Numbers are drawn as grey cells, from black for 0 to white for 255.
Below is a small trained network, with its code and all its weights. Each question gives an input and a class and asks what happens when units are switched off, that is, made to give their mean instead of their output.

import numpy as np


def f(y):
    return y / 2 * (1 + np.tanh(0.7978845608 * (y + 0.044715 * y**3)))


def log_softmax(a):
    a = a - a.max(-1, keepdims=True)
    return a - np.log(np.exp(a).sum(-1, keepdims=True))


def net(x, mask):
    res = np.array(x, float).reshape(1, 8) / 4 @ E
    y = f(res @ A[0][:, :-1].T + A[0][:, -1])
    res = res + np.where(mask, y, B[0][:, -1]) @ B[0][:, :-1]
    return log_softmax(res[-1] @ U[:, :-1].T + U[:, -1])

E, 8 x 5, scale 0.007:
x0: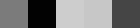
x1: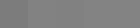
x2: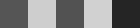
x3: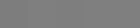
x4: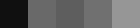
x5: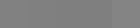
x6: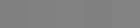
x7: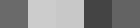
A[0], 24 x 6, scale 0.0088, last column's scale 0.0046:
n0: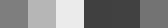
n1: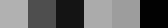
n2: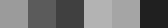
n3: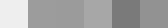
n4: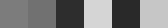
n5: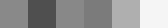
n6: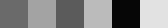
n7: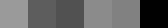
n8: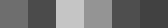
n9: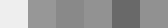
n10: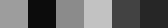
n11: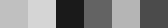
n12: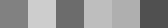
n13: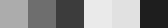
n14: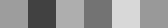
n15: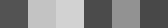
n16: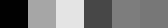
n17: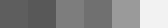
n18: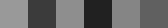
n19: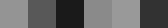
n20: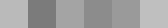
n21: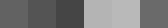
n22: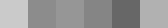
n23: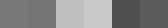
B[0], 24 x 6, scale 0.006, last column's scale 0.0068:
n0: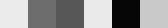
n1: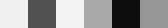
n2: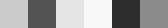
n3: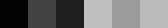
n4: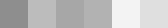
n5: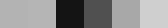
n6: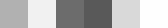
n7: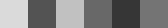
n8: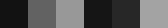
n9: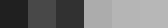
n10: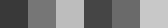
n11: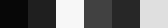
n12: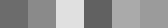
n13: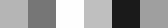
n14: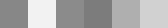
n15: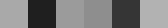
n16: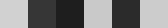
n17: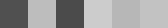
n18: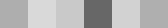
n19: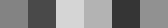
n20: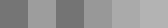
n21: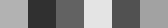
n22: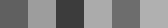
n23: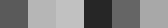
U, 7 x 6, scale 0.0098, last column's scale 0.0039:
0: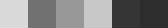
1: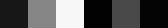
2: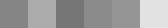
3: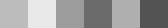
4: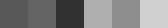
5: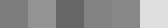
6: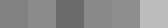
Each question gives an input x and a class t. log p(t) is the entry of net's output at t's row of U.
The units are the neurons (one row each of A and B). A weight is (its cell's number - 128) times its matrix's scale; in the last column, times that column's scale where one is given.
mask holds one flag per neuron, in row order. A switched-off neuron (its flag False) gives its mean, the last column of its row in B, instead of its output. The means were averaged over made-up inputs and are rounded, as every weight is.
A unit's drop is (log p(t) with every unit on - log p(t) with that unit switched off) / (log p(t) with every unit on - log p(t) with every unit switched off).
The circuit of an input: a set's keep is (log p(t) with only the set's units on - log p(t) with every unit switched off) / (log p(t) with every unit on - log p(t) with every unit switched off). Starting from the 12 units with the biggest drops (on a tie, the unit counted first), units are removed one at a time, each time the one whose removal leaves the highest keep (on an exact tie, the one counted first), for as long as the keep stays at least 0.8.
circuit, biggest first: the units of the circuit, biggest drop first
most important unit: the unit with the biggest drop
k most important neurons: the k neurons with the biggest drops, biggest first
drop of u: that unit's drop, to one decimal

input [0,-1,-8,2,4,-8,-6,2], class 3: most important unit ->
n18
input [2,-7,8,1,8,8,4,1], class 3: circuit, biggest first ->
(n6; n4)
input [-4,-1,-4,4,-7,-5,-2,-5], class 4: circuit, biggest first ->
(n3; n9)
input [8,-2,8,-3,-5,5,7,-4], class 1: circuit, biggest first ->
(n10; n23)
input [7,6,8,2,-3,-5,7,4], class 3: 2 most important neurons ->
(n6; n4)
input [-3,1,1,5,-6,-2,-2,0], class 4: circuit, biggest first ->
(n3; n9; n18)
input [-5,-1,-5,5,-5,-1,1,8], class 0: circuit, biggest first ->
(n0; n15)
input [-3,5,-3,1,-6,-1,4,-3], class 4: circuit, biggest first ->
(n3; n9)
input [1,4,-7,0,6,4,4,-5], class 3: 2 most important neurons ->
(n14; n18)
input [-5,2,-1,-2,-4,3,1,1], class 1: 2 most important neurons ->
(n11; n16)
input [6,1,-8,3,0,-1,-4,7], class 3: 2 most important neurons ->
(n18; n14)
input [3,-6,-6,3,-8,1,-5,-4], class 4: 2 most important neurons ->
(n3; n9)
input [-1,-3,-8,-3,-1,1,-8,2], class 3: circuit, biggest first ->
(n18; n14)
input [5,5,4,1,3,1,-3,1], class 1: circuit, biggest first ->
(n23)
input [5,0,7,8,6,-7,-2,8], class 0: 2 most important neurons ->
(n16; n0)
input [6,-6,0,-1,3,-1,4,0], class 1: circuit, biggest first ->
(n8; n10)
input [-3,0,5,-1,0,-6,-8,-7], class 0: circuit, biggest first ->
(n1; n13)
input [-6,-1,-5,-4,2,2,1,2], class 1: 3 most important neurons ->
(n11; n6; n4)
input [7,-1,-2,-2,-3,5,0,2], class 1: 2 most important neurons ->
(n8; n10)
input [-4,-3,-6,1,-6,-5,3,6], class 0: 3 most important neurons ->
(n0; n15; n6)
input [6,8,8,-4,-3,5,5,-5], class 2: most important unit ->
n4
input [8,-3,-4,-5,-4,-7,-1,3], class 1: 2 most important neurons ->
(n8; n10)
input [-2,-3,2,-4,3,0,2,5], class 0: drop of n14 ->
0.1
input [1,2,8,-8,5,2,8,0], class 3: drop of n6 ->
0.3
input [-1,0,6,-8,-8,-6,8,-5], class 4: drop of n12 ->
-0.1
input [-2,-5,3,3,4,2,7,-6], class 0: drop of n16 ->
-0.1
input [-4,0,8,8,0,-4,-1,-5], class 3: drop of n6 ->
0.4
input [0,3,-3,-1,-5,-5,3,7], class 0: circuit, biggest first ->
(n0)
